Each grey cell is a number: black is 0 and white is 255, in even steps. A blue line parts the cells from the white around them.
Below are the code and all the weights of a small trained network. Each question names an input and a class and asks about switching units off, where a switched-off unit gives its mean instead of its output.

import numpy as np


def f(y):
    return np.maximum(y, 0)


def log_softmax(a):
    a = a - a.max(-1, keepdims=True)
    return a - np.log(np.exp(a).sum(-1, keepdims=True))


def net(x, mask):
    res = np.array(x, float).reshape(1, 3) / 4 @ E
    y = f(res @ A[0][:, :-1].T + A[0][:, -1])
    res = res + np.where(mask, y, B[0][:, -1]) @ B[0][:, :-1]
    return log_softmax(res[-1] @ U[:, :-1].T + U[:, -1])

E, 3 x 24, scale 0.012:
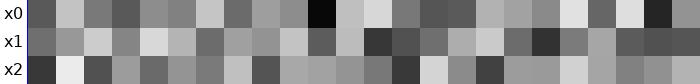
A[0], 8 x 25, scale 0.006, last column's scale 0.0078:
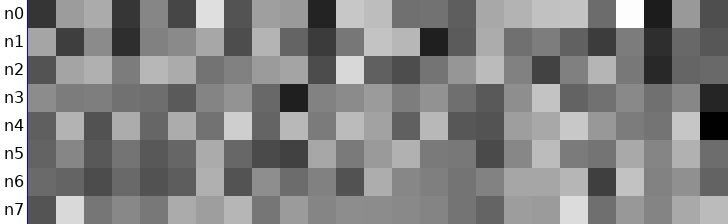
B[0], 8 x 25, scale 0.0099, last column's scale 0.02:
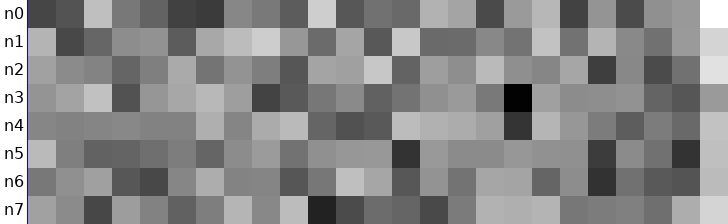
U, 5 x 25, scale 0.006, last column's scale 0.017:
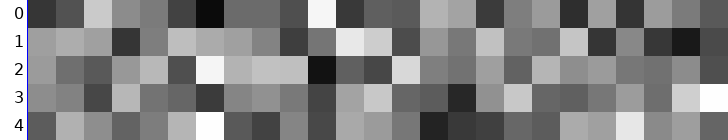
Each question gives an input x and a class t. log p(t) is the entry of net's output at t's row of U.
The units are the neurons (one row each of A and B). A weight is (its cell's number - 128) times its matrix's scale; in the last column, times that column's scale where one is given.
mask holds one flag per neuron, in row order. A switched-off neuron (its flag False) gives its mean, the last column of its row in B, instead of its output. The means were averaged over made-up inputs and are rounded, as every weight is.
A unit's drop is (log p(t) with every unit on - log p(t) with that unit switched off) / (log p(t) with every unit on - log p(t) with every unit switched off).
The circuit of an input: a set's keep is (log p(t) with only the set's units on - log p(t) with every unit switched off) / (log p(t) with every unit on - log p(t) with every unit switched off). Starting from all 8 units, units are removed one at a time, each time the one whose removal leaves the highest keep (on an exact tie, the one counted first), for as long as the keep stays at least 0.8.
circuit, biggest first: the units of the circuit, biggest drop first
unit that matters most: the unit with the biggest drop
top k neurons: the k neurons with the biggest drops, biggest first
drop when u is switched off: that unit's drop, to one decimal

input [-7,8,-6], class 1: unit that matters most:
n0
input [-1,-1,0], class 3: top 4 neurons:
(n0 n4 n2 n1)
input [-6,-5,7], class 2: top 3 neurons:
(n0 n4 n2)
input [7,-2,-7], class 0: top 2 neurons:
(n0 n7)
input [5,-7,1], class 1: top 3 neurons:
(n6 n5 n3)
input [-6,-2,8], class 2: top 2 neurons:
(n0 n4)
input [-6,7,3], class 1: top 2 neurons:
(n0 n2)
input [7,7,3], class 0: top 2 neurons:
(n0 n6)
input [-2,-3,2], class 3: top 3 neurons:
(n0 n2 n4)
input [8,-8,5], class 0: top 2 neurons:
(n0 n2)
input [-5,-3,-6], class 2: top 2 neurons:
(n0 n1)
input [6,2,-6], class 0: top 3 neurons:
(n0 n7 n4)
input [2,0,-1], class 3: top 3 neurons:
(n4 n0 n3)
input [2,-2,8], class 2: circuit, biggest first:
(n4)
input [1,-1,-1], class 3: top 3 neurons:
(n0 n4 n2)
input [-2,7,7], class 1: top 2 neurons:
(n2 n1)
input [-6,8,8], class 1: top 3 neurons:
(n0 n2 n1)
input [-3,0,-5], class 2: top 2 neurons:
(n0 n2)
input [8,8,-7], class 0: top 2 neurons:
(n0 n6)
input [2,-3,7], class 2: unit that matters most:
n4
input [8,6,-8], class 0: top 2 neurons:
(n0 n7)
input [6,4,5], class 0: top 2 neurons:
(n0 n1)
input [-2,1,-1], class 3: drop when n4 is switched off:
0.6
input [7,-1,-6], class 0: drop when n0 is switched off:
1.8
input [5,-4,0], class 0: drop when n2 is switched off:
0.2
